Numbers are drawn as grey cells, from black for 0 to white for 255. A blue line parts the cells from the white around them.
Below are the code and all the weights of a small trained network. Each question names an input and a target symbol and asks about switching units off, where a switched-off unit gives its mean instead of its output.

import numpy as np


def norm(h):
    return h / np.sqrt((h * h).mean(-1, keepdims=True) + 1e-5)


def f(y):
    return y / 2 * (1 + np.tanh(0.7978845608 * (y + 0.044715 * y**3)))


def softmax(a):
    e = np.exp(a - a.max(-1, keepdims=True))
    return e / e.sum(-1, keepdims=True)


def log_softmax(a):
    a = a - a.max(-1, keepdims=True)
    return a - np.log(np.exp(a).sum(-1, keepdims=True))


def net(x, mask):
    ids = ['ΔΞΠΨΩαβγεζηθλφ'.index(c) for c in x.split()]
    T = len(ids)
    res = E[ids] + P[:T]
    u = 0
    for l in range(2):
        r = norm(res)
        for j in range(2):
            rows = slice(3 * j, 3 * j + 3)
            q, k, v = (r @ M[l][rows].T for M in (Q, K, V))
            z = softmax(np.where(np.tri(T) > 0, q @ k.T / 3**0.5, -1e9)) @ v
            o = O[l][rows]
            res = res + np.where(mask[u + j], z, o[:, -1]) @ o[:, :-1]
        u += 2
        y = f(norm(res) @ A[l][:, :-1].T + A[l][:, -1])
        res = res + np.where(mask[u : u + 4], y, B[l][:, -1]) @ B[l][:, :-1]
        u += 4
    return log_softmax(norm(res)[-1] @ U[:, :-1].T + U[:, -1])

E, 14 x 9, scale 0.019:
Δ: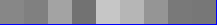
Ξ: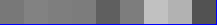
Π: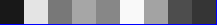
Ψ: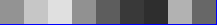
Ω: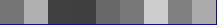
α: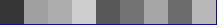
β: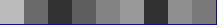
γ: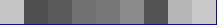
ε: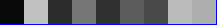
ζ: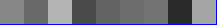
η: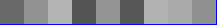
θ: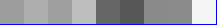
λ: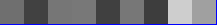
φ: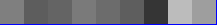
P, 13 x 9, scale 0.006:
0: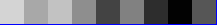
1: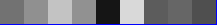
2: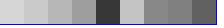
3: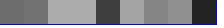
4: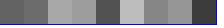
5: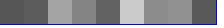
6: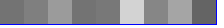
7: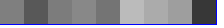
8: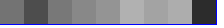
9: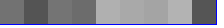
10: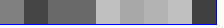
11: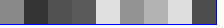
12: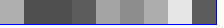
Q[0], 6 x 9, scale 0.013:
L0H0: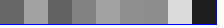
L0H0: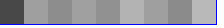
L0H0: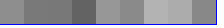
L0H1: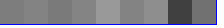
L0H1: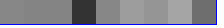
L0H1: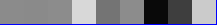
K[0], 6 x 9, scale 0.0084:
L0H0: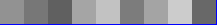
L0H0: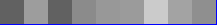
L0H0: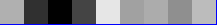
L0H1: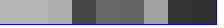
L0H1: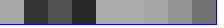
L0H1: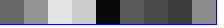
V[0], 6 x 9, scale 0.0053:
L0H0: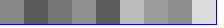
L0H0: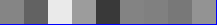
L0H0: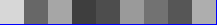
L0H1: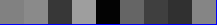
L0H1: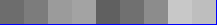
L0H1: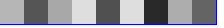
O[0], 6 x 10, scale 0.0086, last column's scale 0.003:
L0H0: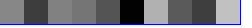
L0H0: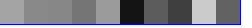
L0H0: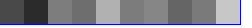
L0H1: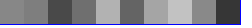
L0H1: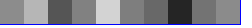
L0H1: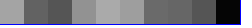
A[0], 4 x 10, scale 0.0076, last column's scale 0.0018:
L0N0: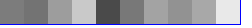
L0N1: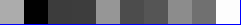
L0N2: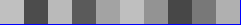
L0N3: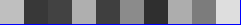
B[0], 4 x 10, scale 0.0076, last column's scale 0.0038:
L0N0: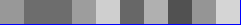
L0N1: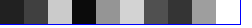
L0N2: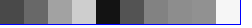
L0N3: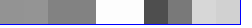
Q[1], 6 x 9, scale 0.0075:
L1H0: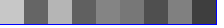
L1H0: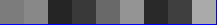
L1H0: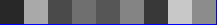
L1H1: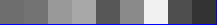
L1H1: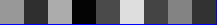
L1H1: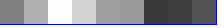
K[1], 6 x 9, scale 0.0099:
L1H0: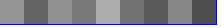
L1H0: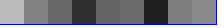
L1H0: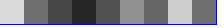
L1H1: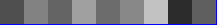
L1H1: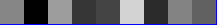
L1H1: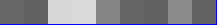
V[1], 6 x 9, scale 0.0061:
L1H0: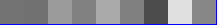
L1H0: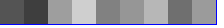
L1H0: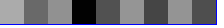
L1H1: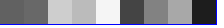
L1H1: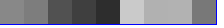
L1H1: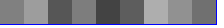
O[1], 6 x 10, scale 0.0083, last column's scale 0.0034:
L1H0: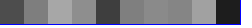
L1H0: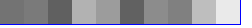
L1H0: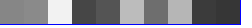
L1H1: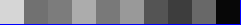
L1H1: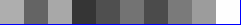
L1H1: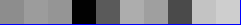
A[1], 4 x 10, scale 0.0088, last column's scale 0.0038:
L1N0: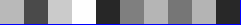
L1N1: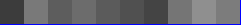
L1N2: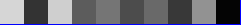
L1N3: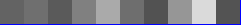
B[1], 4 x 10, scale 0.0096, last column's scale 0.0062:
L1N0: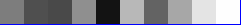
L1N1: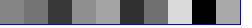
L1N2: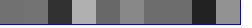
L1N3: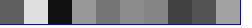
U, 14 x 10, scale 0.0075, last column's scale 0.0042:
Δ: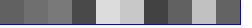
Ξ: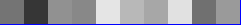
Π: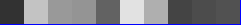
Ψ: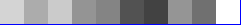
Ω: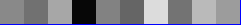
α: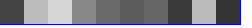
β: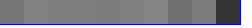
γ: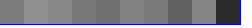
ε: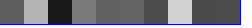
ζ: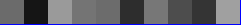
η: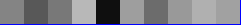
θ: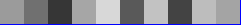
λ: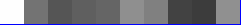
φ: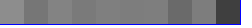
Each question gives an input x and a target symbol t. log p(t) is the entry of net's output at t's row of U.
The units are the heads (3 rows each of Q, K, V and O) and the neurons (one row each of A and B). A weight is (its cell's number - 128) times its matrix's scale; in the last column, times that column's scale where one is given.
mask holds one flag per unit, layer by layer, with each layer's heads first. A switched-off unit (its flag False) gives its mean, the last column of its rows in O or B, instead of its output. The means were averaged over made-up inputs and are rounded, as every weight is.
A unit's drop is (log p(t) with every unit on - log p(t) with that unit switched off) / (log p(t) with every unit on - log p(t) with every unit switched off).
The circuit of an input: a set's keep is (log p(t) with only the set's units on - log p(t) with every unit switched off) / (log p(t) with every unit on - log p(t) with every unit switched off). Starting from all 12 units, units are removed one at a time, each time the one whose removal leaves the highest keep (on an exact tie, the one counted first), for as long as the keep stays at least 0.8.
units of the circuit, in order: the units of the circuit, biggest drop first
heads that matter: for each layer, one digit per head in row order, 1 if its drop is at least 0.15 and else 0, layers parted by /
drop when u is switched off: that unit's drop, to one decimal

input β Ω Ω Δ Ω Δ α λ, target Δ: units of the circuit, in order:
[L0N3]
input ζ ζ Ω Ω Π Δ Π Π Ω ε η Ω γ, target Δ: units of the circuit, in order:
[L0N3, L0N1]
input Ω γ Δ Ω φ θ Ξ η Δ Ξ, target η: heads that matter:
01 / 00
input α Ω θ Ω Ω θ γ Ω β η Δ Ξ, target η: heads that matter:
11 / 00
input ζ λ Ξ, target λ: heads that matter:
00 / 01
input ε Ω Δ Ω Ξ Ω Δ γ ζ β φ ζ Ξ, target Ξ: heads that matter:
01 / 01
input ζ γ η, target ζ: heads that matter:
10 / 00
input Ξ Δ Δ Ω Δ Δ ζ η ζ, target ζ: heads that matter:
10 / 00
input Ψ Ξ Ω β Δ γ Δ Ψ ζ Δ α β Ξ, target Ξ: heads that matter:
11 / 00
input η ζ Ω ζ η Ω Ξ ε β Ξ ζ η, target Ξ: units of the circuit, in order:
[L0H1, L0H0]
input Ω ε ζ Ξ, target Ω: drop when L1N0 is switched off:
0.1
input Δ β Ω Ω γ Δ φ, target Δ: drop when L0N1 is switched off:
0.2
